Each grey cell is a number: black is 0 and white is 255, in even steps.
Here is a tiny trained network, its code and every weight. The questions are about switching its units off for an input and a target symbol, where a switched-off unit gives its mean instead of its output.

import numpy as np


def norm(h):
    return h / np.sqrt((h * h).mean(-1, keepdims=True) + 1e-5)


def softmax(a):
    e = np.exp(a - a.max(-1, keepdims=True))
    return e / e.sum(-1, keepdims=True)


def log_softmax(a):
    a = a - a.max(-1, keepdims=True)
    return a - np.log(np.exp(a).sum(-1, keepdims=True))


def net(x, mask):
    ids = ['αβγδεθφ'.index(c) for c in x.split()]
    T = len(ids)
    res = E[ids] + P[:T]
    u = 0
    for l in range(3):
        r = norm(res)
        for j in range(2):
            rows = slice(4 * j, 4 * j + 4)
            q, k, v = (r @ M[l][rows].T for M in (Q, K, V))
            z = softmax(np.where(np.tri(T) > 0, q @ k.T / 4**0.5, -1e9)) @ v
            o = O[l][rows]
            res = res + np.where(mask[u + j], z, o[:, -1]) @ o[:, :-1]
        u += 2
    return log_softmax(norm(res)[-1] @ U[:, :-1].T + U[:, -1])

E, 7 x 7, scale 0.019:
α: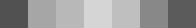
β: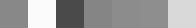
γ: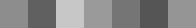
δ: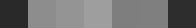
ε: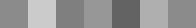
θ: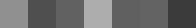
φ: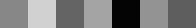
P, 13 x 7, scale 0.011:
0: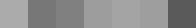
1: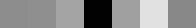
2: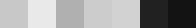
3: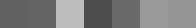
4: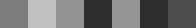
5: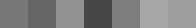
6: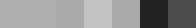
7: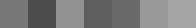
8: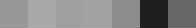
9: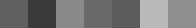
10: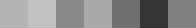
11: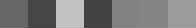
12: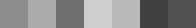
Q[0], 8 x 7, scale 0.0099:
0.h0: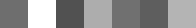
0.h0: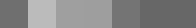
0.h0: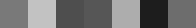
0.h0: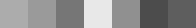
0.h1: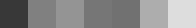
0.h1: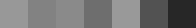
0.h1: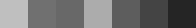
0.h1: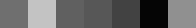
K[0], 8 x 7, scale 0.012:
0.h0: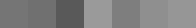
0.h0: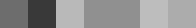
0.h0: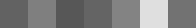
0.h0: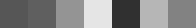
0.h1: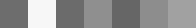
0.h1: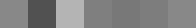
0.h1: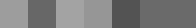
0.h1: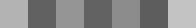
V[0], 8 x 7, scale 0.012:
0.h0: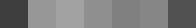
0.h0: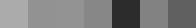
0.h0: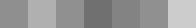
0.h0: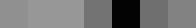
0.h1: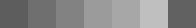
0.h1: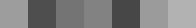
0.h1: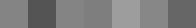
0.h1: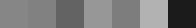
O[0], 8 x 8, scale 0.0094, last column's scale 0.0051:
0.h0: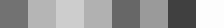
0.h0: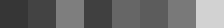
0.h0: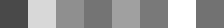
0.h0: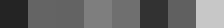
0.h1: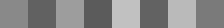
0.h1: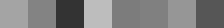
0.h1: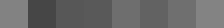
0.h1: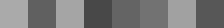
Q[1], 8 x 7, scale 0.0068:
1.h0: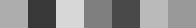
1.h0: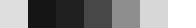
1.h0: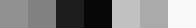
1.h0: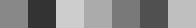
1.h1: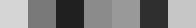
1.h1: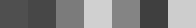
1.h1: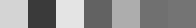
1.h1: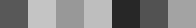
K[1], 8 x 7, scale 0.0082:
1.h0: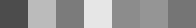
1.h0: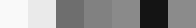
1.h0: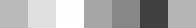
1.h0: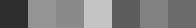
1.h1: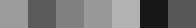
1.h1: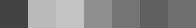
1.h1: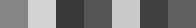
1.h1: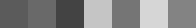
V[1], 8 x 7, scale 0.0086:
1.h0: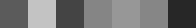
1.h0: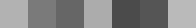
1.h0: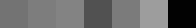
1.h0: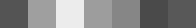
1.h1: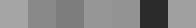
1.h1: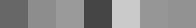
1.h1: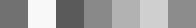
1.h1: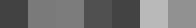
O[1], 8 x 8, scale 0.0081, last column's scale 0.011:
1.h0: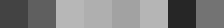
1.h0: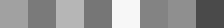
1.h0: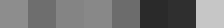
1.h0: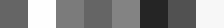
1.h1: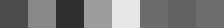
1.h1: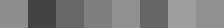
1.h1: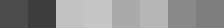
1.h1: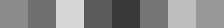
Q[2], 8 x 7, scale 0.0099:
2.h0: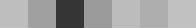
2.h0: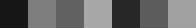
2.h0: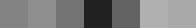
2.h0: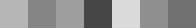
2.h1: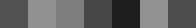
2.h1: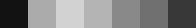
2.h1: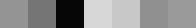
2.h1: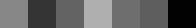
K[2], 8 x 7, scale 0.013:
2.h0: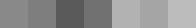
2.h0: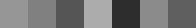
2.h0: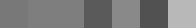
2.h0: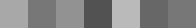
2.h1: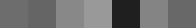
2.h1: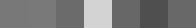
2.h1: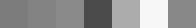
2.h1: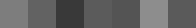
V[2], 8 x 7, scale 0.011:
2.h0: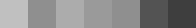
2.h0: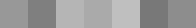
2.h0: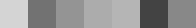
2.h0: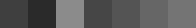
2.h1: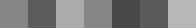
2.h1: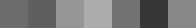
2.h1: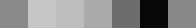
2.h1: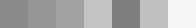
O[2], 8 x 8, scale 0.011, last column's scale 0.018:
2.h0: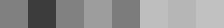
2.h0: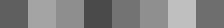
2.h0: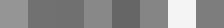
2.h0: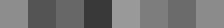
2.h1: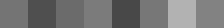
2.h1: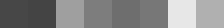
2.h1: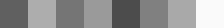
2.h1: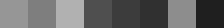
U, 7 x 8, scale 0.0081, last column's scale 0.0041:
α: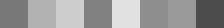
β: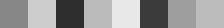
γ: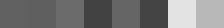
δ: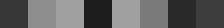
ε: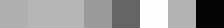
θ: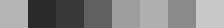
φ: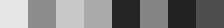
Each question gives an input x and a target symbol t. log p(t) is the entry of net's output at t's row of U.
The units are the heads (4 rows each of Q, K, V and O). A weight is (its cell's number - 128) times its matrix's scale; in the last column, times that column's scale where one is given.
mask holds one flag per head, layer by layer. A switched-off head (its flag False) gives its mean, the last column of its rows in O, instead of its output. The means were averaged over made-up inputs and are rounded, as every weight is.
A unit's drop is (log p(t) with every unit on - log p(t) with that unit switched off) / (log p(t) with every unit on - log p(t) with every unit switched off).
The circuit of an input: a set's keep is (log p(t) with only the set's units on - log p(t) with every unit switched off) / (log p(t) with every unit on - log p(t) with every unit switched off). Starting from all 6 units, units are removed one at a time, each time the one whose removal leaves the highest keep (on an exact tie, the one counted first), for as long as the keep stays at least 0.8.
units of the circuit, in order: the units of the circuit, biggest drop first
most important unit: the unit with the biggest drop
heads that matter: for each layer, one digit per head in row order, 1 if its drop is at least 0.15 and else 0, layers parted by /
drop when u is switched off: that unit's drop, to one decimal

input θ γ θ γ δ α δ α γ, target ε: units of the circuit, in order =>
0.h0
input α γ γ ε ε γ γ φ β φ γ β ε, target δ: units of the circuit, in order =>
0.h0, 2.h0
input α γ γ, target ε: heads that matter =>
10 / 00 / 10
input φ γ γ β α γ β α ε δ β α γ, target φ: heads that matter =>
10 / 10 / 00
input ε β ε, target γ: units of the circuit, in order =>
2.h1, 0.h0, 1.h1
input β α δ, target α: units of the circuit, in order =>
0.h0, 0.h1
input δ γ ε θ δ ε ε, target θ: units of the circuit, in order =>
0.h0, 0.h1, 1.h0, 2.h1
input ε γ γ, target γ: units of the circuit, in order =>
2.h1, 0.h0
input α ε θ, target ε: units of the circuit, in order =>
0.h0, 2.h0
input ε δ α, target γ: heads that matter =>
01 / 01 / 01
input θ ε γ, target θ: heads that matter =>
10 / 00 / 01
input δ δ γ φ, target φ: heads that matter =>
10 / 00 / 00
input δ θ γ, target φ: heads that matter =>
10 / 01 / 00
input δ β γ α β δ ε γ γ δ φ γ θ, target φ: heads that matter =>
10 / 00 / 00
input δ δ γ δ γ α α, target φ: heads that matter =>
10 / 10 / 00
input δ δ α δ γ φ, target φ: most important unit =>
0.h0
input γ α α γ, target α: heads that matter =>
11 / 01 / 01
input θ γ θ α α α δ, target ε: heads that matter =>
10 / 10 / 10
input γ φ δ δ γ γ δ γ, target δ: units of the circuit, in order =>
1.h0, 2.h0
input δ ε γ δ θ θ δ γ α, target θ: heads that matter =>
11 / 10 / 11
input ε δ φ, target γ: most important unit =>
0.h1
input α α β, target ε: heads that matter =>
10 / 00 / 10
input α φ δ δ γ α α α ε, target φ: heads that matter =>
00 / 10 / 00
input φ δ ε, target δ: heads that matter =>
11 / 00 / 10
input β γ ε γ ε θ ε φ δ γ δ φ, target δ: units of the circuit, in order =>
2.h0, 0.h0
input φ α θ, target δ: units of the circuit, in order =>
0.h0, 2.h0
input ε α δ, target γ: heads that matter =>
11 / 01 / 11
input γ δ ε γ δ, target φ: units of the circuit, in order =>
0.h0
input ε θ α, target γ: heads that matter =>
11 / 10 / 10
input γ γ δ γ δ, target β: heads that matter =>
11 / 01 / 00
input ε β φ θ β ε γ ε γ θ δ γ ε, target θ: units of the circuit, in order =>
0.h0, 1.h0, 0.h1, 2.h1
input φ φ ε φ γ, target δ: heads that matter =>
10 / 00 / 10
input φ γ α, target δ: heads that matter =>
10 / 00 / 10
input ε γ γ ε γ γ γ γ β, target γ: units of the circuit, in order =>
2.h1
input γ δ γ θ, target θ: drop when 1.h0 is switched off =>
0.1
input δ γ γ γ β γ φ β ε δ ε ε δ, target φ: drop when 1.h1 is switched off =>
0.1
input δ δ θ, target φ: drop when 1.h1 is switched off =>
0.0
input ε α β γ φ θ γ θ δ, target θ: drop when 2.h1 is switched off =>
0.2
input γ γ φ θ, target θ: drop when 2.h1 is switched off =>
0.2
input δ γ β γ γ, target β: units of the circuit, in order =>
0.h1
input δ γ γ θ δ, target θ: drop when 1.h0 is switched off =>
0.3
